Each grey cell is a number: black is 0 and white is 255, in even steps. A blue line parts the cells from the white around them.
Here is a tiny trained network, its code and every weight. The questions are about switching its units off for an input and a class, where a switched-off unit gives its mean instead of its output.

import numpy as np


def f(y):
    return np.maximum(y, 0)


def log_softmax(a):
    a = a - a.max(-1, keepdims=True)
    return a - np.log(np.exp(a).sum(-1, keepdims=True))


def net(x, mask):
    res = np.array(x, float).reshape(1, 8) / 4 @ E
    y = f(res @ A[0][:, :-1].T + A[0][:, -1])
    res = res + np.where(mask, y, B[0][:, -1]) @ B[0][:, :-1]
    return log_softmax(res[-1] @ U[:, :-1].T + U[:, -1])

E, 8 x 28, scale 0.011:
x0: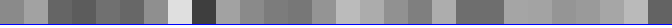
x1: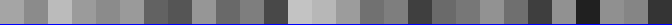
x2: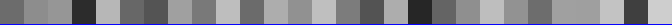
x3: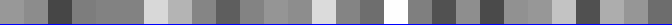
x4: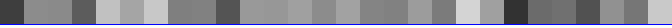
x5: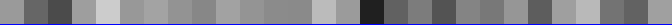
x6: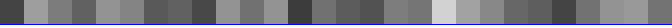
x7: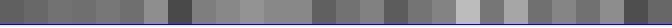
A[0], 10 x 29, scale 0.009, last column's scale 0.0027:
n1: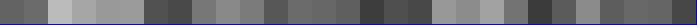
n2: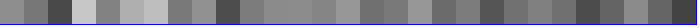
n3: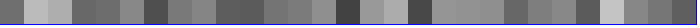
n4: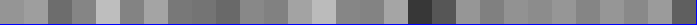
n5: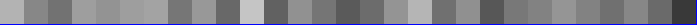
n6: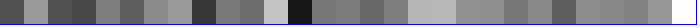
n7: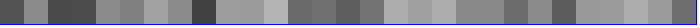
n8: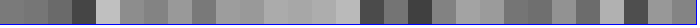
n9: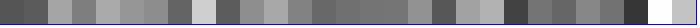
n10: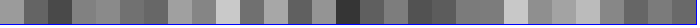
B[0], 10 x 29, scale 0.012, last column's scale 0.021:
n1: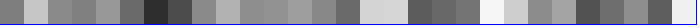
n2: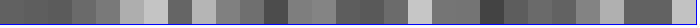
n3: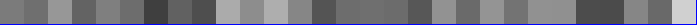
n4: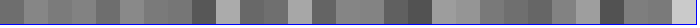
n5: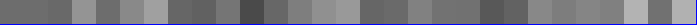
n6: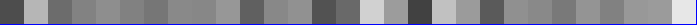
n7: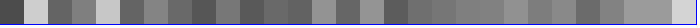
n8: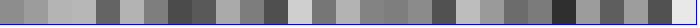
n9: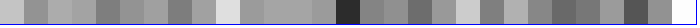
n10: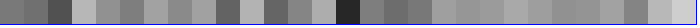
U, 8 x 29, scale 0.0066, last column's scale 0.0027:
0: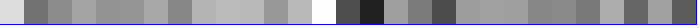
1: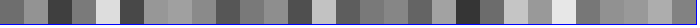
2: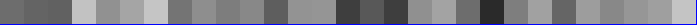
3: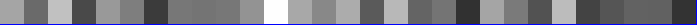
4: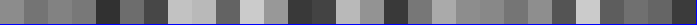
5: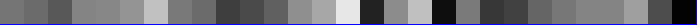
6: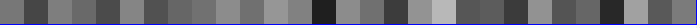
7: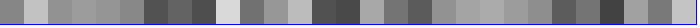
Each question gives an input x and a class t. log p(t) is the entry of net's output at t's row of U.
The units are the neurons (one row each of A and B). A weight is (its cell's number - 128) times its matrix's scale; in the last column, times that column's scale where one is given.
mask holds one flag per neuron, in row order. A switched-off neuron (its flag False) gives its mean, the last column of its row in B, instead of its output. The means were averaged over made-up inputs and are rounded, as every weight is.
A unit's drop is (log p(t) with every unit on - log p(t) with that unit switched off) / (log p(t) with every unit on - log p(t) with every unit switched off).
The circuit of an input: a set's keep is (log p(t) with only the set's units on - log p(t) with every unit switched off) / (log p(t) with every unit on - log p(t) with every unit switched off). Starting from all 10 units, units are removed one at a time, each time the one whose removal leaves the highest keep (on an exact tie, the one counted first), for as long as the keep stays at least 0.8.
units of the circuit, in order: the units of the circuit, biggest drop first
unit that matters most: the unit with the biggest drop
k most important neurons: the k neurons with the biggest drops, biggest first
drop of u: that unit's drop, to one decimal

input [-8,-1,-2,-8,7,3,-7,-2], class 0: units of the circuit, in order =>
(n9)
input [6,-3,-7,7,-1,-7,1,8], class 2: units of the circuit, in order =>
(n1, n2)
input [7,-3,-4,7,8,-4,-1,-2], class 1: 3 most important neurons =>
(n8, n7, n9)
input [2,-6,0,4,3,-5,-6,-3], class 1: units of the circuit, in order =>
(n8, n9)
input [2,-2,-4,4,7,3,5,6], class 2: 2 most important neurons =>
(n1, n2)
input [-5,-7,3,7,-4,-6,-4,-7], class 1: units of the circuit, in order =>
(n8, n9)
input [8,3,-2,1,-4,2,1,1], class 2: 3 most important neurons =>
(n1, n9, n7)
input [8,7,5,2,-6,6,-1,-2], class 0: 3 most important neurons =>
(n10, n6, n1)
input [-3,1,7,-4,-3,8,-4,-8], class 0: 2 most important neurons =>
(n10, n6)
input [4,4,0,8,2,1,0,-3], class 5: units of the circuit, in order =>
(n1, n9)
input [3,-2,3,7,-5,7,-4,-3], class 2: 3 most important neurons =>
(n1, n9, n4)
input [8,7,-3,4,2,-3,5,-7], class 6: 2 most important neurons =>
(n1, n9)
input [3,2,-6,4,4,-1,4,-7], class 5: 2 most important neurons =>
(n9, n10)
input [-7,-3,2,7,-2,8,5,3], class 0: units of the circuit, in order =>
(n10)
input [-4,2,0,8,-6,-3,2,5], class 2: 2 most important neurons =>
(n1, n9)
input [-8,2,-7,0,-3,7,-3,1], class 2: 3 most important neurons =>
(n2, n5, n8)
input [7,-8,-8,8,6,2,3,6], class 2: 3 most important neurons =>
(n2, n1, n5)
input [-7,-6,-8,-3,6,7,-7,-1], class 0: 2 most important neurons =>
(n9, n6)
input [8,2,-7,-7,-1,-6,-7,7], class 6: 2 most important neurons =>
(n1, n9)
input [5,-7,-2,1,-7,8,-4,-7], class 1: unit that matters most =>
n8
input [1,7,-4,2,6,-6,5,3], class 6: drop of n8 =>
0.1
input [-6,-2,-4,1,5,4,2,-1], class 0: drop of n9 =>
0.4
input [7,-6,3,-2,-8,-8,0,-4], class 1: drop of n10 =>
0.2
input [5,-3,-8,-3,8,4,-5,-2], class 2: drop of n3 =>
0.0
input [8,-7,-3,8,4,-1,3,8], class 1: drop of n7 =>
0.3
